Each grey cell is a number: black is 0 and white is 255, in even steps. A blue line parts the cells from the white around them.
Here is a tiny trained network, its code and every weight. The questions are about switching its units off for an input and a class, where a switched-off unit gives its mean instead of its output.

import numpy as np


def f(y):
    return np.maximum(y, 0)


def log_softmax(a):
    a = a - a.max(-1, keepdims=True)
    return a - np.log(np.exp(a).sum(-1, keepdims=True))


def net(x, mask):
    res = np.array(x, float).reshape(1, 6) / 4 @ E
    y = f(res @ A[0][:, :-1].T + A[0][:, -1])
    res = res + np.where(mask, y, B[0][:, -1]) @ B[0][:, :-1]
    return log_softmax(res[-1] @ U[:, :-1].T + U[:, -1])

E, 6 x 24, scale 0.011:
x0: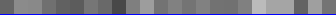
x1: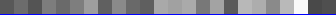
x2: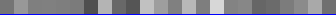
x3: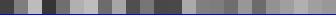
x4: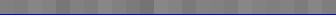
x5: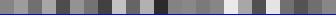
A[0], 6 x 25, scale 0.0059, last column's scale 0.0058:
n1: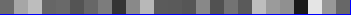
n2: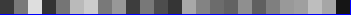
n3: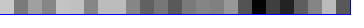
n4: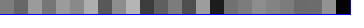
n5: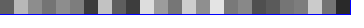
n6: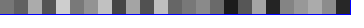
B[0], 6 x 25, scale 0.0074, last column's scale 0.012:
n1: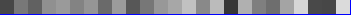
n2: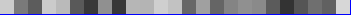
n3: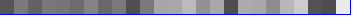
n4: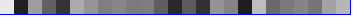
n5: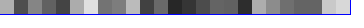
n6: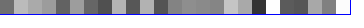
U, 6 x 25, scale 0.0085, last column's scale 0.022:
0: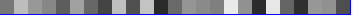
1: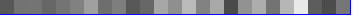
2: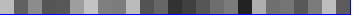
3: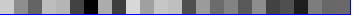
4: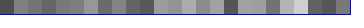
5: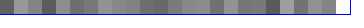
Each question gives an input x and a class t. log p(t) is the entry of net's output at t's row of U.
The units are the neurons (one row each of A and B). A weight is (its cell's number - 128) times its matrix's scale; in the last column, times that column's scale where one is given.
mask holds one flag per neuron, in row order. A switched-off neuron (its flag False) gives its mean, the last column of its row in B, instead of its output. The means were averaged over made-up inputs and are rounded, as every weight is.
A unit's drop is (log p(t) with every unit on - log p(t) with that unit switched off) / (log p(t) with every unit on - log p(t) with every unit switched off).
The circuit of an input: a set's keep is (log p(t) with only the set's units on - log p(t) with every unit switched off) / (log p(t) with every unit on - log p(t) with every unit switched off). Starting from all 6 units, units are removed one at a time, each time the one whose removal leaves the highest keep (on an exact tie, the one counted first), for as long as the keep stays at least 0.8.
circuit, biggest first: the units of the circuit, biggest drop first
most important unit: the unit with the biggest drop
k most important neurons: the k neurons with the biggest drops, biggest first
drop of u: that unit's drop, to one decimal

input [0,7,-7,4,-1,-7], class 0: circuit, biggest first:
[n6, n3]
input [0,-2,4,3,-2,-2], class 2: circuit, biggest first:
[n5]
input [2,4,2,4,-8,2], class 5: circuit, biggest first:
[n3, n1, n6]
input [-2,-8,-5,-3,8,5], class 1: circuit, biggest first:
[n3, n1]
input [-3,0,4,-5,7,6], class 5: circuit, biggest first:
[n6, n2]
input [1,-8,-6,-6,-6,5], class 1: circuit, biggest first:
[n1, n3]
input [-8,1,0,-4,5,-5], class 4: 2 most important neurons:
[n3, n2]
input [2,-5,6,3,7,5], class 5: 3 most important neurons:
[n6, n1, n4]
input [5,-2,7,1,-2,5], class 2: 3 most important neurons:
[n5, n6, n3]
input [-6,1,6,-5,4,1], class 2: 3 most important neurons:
[n5, n1, n2]
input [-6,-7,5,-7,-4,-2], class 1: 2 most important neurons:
[n3, n2]
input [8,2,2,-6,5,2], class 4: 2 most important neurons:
[n2, n1]
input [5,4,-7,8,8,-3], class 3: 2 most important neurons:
[n2, n5]
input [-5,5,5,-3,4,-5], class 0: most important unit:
n6
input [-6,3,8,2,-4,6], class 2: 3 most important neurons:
[n5, n6, n1]
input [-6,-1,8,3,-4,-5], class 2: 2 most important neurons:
[n5, n1]
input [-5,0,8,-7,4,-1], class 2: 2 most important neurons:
[n5, n2]
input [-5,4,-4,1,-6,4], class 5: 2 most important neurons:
[n6, n3]
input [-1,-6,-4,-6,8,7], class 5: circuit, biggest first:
[n6, n2, n3]
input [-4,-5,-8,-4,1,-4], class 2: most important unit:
n4
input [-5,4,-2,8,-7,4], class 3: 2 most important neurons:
[n2, n6]
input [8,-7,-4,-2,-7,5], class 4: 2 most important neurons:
[n1, n6]
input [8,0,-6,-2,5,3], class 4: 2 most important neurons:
[n1, n5]
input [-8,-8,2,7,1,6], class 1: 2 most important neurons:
[n3, n6]
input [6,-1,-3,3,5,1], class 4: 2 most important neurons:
[n1, n6]
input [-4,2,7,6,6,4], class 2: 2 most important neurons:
[n5, n6]
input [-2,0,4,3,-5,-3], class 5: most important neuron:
[n4]
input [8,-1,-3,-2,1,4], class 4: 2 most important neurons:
[n1, n6]
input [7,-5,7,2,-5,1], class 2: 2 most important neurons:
[n5, n3]
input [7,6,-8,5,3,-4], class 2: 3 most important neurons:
[n4, n3, n1]
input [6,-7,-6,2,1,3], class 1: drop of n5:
0.1
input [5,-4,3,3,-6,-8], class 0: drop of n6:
1.3
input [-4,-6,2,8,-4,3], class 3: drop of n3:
0.0
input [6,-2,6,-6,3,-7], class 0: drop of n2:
0.1
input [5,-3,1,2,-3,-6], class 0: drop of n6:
1.2
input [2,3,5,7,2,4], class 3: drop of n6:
0.1
